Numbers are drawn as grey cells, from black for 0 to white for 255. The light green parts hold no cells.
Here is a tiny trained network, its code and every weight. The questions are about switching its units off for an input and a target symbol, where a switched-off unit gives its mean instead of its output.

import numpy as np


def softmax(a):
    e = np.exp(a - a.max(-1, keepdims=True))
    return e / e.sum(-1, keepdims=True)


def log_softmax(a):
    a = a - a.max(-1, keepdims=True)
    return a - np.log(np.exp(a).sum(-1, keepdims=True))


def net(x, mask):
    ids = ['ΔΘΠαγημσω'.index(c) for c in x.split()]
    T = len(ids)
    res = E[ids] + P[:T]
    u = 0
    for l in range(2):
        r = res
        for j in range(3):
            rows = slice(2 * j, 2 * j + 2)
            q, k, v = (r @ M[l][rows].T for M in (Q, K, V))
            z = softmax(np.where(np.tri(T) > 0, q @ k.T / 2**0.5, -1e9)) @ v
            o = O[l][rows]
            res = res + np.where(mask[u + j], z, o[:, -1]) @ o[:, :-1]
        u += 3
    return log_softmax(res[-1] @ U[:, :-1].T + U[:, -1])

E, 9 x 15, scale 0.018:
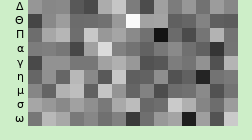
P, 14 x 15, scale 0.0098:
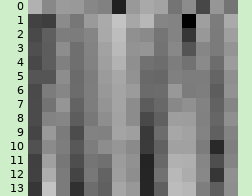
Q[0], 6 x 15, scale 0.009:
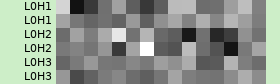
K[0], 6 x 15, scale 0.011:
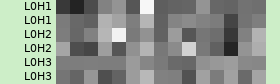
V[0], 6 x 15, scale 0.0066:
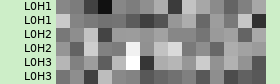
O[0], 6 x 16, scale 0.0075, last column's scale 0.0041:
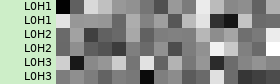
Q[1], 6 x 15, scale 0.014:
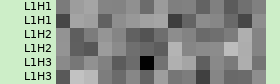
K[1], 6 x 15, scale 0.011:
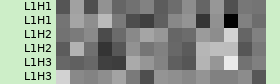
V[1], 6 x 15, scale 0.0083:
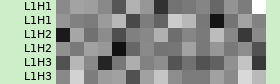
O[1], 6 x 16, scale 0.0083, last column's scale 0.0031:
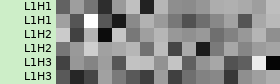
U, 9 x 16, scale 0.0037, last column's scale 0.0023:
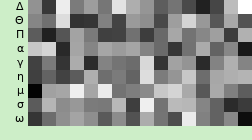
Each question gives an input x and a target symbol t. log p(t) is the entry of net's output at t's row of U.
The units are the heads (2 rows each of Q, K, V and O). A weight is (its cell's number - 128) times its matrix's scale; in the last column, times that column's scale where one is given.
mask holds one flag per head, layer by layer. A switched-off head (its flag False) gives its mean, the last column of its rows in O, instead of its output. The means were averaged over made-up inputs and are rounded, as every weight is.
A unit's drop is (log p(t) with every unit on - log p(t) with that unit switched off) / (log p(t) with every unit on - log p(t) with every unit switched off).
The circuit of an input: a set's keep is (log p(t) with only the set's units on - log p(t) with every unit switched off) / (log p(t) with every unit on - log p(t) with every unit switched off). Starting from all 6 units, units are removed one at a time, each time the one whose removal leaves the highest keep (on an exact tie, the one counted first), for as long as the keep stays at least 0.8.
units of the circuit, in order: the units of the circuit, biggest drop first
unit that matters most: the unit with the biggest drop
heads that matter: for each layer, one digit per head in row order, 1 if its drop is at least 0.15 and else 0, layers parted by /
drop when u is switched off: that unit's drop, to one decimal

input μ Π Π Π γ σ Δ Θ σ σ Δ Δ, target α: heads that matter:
100 / 000
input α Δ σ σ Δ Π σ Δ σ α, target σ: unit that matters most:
L1H3
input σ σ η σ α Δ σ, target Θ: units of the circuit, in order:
[L0H2; L1H1]
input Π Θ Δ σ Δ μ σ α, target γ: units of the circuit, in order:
[L1H2; L1H3]
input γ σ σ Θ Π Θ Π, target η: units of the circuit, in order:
[L1H1; L1H2; L0H1]
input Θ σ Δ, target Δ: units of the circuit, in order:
[L1H2; L1H1]
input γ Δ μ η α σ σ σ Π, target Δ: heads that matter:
010 / 010
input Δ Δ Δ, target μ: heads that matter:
100 / 010
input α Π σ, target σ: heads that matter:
011 / 011
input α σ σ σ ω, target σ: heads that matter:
001 / 011
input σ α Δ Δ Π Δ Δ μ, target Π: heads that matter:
000 / 001
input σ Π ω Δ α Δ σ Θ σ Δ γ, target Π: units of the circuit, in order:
[L1H3; L0H3]
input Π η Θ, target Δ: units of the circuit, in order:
[L0H2; L1H1]
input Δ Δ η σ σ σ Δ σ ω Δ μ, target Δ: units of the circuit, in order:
[L0H2]
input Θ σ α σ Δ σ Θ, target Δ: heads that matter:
000 / 110
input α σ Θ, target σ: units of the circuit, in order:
[L1H3; L0H3; L1H2]
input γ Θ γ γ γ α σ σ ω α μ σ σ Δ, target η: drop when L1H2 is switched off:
0.3
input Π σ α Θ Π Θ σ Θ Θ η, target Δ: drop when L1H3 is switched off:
0.0
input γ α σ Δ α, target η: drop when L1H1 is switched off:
0.7
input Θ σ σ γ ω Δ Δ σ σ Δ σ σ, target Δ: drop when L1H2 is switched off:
0.3
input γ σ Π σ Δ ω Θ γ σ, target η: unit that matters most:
L1H1
